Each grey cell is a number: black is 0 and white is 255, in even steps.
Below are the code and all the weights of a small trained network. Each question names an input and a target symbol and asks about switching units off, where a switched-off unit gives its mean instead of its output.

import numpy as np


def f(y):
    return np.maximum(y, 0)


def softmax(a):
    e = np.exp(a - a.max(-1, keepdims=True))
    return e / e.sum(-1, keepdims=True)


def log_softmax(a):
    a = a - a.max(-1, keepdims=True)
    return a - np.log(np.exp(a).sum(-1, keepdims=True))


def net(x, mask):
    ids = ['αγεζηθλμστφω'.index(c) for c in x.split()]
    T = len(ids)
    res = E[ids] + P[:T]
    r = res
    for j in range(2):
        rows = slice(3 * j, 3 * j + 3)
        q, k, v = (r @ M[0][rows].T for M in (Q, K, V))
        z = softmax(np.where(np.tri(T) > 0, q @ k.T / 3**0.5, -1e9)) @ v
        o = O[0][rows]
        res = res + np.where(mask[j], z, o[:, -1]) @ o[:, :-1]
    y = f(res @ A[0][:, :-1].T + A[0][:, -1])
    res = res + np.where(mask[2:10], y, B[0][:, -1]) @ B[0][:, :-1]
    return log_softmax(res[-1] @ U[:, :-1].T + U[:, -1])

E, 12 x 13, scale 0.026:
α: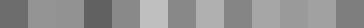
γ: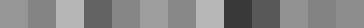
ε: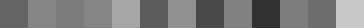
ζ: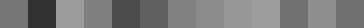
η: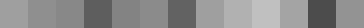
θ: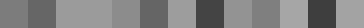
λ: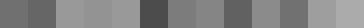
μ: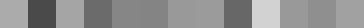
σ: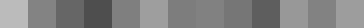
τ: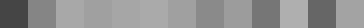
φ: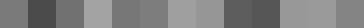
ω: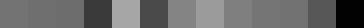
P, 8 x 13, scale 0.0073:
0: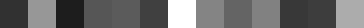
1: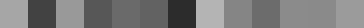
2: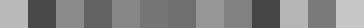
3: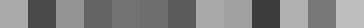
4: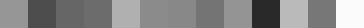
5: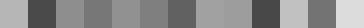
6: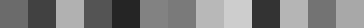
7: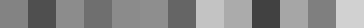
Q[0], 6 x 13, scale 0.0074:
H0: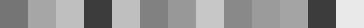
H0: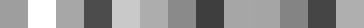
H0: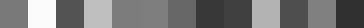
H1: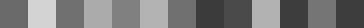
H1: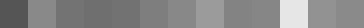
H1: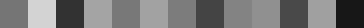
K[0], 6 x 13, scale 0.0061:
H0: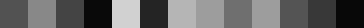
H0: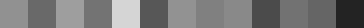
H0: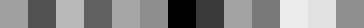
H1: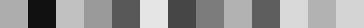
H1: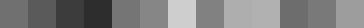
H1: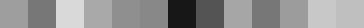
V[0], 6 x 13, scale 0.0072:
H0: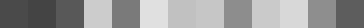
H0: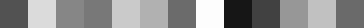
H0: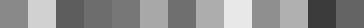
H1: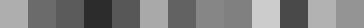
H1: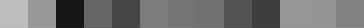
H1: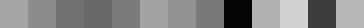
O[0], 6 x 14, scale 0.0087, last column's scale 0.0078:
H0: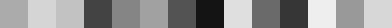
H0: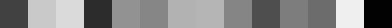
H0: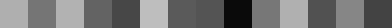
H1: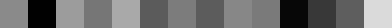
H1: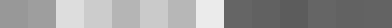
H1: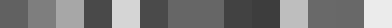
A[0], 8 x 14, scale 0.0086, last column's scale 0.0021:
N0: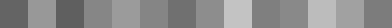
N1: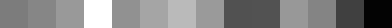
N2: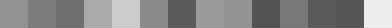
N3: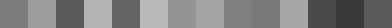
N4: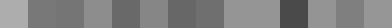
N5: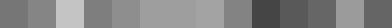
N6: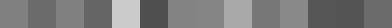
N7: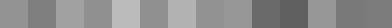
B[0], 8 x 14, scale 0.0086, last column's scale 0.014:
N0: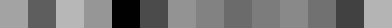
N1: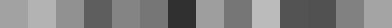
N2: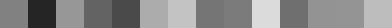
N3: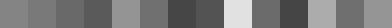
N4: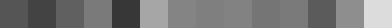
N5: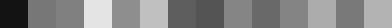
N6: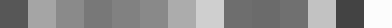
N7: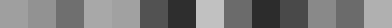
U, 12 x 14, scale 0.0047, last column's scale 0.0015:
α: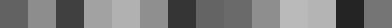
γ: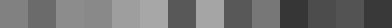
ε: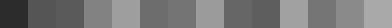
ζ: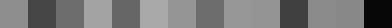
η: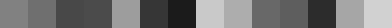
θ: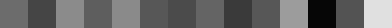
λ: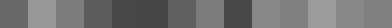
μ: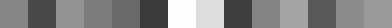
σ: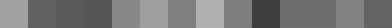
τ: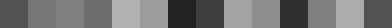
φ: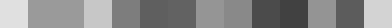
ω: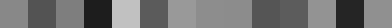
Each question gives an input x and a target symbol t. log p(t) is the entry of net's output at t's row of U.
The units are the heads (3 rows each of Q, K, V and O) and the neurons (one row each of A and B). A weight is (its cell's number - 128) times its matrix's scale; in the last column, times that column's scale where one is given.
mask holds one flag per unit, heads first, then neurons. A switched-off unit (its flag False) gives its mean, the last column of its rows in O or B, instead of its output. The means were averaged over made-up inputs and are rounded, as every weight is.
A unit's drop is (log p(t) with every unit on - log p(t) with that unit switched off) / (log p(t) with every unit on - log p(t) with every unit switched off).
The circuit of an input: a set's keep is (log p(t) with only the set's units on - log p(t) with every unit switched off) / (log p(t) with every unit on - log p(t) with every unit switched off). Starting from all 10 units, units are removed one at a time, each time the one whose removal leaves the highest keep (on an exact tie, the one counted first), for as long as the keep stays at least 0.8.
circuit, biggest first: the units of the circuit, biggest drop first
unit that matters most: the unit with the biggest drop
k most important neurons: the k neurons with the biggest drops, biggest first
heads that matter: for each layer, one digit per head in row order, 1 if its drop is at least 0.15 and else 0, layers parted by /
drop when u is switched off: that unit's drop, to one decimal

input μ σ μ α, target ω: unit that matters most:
H1
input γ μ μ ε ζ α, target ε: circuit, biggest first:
H0, N5
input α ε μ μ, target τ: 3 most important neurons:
N5, N6, N0
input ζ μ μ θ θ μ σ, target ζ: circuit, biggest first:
H0, H1, N4
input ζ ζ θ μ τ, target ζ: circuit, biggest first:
H1, H0, N2
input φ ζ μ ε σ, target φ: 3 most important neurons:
N0, N7, N4
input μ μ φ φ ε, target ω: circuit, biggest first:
H1, N6, H0
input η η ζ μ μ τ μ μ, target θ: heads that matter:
10
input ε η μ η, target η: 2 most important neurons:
N3, N1
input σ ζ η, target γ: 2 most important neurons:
N5, N1
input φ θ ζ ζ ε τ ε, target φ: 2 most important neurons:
N0, N7
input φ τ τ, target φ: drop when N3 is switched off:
0.0
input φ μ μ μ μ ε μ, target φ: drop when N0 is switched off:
0.1
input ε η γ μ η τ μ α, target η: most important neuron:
N3
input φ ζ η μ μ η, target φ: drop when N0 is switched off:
0.3
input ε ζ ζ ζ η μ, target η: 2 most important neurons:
N3, N1
